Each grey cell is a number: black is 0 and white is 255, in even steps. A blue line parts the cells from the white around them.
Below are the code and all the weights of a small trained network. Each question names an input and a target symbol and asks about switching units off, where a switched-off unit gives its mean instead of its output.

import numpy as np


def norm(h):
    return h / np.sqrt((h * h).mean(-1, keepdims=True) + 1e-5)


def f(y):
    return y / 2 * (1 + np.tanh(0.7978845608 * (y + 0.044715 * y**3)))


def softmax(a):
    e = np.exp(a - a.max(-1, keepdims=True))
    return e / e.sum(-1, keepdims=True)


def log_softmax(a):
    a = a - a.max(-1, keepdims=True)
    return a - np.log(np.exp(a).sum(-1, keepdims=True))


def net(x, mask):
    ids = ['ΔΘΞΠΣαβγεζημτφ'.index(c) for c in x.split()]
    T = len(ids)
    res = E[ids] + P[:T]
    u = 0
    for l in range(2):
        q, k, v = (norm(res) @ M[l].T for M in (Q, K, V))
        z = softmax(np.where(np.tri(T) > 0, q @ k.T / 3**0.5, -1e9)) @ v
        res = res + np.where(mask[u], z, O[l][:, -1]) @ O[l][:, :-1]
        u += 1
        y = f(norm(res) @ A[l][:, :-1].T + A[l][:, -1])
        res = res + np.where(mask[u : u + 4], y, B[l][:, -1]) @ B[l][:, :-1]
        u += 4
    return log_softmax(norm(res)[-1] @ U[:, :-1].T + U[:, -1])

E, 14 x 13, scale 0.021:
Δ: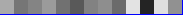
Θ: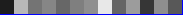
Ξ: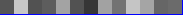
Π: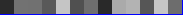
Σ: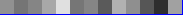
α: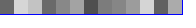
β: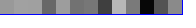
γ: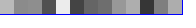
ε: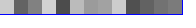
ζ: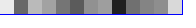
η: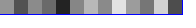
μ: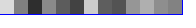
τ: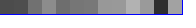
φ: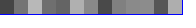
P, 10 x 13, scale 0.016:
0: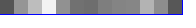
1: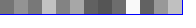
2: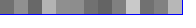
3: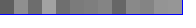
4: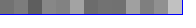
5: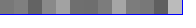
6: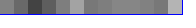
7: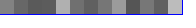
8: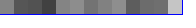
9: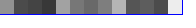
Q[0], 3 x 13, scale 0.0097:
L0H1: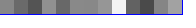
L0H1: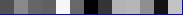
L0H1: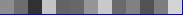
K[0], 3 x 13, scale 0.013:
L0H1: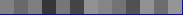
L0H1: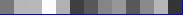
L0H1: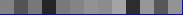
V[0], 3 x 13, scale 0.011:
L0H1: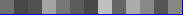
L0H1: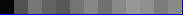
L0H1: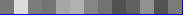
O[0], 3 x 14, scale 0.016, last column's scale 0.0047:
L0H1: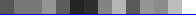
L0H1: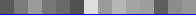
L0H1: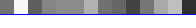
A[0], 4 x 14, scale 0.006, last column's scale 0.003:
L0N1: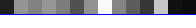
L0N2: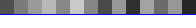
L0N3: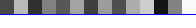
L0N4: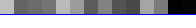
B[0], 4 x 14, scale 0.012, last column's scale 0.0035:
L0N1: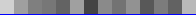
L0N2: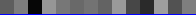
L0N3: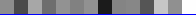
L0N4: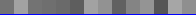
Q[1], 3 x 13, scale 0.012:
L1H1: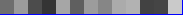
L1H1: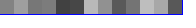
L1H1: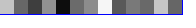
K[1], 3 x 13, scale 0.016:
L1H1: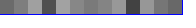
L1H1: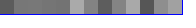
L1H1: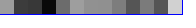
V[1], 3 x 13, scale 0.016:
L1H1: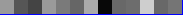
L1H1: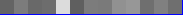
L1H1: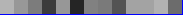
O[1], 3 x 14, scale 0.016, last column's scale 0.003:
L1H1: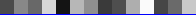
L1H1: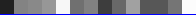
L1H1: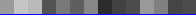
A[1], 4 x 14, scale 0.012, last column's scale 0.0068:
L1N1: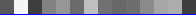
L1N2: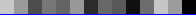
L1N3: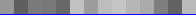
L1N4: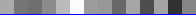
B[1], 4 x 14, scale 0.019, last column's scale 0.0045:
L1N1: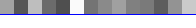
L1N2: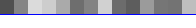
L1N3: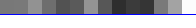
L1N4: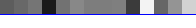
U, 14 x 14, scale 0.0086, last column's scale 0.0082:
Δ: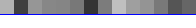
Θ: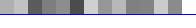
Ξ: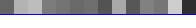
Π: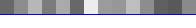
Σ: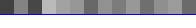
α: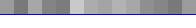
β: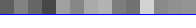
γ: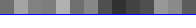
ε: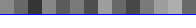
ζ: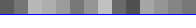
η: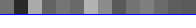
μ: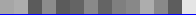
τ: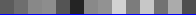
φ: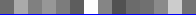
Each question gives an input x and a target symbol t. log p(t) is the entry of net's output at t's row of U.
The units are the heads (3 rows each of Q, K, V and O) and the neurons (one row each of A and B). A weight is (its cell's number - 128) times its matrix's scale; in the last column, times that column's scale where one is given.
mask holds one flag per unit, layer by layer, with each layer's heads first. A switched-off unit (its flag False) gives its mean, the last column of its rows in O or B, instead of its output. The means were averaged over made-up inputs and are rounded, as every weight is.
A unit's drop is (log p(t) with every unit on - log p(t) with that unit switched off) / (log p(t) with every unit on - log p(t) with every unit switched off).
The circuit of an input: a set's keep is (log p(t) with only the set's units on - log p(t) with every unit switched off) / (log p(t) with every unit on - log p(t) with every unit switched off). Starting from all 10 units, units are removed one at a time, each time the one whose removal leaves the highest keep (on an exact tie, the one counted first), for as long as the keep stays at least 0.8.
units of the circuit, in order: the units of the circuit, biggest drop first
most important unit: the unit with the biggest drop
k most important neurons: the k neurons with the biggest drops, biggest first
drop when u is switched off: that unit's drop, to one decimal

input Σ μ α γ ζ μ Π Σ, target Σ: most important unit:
L1H1
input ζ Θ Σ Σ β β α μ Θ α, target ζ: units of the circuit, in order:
[L1N2 L0H1]
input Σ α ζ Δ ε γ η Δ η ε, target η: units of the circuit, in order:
[L0H1 L1N3]
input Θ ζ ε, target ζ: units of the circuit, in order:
[L1N2 L0H1]
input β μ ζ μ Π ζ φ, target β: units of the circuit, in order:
[L0H1 L1N4]
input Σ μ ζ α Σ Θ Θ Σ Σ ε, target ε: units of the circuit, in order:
[L1H1 L1N3 L0H1]
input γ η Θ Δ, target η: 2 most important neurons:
[L1N3 L1N4]
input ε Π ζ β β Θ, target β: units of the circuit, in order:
[L1N4 L0H1]
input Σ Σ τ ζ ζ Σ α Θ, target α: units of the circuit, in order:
[L1N1 L0H1]
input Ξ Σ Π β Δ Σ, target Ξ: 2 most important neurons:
[L1N1 L0N3]
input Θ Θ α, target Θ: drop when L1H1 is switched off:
0.7
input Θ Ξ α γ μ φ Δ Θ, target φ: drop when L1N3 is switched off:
0.6
